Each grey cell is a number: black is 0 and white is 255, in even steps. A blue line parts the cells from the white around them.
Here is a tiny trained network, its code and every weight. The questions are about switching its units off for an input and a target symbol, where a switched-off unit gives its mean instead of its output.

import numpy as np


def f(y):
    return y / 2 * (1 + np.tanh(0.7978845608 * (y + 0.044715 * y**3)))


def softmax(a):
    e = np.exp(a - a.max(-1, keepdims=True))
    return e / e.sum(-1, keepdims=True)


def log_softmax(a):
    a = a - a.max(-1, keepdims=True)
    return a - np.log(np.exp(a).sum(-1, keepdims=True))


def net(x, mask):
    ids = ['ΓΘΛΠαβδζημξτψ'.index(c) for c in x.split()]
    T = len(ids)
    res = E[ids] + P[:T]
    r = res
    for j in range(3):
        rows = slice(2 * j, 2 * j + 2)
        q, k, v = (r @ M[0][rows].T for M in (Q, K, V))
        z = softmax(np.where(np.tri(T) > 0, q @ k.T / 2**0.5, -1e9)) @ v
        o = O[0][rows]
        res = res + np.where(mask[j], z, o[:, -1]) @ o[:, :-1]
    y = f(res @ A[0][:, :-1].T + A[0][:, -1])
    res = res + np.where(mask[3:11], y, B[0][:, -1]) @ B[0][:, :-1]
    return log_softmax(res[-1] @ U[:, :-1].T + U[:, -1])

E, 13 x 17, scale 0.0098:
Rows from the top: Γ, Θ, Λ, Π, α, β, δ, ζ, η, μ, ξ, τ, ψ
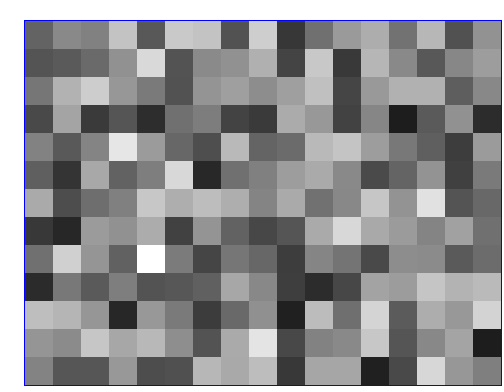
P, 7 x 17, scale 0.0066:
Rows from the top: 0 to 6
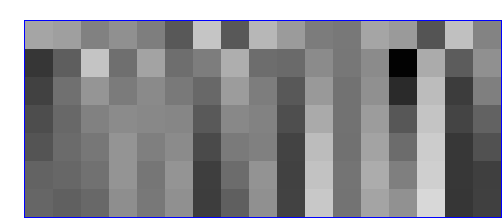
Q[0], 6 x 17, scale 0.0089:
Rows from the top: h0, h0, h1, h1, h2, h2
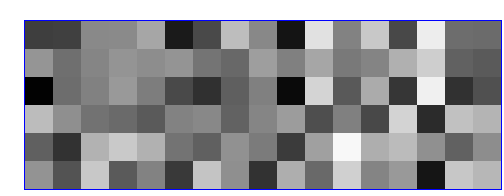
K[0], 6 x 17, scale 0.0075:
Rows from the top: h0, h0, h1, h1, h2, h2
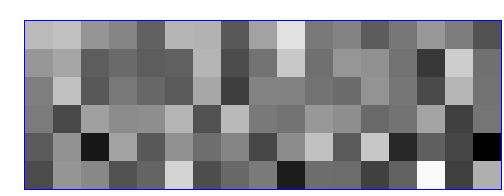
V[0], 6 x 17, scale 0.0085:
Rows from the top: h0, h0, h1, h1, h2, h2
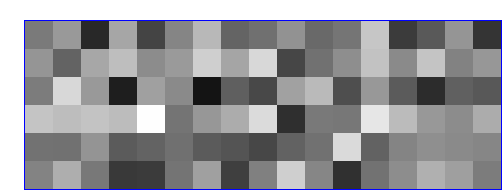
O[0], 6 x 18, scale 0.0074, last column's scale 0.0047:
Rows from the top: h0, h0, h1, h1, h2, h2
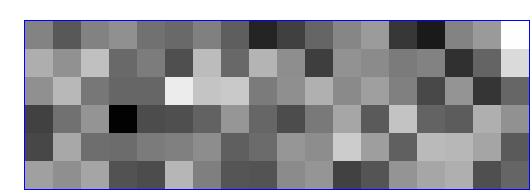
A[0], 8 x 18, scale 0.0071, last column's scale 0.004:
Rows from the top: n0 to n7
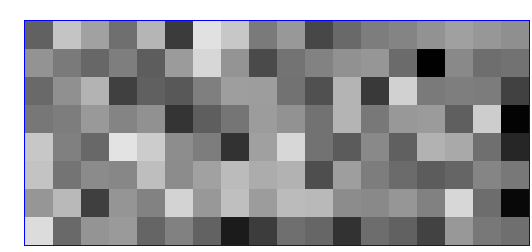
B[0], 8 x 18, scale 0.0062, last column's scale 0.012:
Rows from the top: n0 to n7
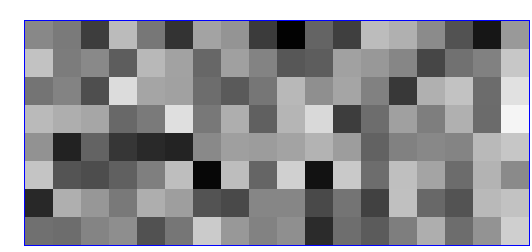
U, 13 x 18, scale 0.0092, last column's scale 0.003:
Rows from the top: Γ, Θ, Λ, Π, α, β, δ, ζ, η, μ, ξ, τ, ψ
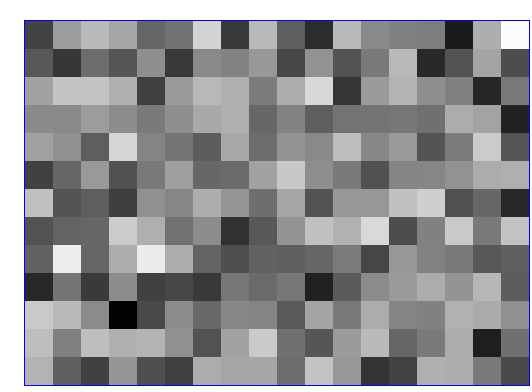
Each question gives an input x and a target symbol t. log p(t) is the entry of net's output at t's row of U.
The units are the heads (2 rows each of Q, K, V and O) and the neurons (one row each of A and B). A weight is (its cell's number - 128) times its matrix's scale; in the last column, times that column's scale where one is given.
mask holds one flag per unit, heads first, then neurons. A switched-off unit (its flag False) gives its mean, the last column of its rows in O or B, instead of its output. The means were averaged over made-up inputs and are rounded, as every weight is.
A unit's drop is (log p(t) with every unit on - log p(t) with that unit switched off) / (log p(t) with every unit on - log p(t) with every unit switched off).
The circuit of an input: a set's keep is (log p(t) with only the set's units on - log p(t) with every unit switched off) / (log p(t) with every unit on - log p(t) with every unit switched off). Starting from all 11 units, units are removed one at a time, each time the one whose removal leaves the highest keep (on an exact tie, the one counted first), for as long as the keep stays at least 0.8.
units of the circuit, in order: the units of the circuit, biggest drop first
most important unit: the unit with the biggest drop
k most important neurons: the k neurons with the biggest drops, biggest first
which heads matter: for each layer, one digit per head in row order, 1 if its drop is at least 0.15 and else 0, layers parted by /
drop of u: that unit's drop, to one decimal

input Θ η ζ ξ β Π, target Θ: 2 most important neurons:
(n3; n2)
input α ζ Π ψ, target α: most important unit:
h1
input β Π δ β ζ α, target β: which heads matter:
111
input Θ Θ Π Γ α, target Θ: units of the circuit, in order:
(h1; n2)
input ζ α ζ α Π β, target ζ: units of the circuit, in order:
(h0; h1)
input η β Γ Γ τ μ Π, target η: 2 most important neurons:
(n6; n3)
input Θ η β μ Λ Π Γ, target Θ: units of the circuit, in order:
(h0; h1; n2)
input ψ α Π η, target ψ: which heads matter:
010
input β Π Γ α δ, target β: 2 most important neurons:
(n4; n6)
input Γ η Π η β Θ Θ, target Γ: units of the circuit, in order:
(h0; n3)
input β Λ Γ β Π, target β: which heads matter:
110
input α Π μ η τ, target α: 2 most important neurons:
(n4; n6)
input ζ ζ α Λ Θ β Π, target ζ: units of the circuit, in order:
(h2; h1)
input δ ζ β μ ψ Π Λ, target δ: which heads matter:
110
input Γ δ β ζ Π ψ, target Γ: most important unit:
h0
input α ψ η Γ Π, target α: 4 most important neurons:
(n4; n6; n5; n1)
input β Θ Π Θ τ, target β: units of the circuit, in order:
(n4; n6; h1; h0)
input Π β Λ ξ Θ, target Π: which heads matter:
111
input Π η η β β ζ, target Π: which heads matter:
111
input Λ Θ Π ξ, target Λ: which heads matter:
011
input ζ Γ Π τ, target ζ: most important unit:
h0
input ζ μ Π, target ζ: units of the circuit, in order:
(h1; h0)
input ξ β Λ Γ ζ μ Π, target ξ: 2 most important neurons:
(n2; n1)
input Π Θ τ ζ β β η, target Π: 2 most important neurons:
(n7; n4)
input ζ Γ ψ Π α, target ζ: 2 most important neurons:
(n3; n6)
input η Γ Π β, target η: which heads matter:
110
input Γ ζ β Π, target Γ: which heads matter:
100
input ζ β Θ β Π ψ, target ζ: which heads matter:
101
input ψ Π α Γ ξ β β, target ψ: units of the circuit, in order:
(h1; n4)
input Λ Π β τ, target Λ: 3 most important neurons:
(n1; n2; n6)
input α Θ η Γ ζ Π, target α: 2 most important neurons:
(n4; n6)
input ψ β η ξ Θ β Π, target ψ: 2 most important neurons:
(n4; n3)
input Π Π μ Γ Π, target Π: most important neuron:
(n7)
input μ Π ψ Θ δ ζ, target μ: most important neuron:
(n2)
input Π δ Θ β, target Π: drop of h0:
1.1
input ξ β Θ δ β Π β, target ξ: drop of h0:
0.2
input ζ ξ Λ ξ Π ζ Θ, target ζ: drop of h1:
0.3
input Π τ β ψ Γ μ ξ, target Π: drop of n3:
0.1
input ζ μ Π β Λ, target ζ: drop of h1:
0.1
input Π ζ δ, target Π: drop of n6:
0.2
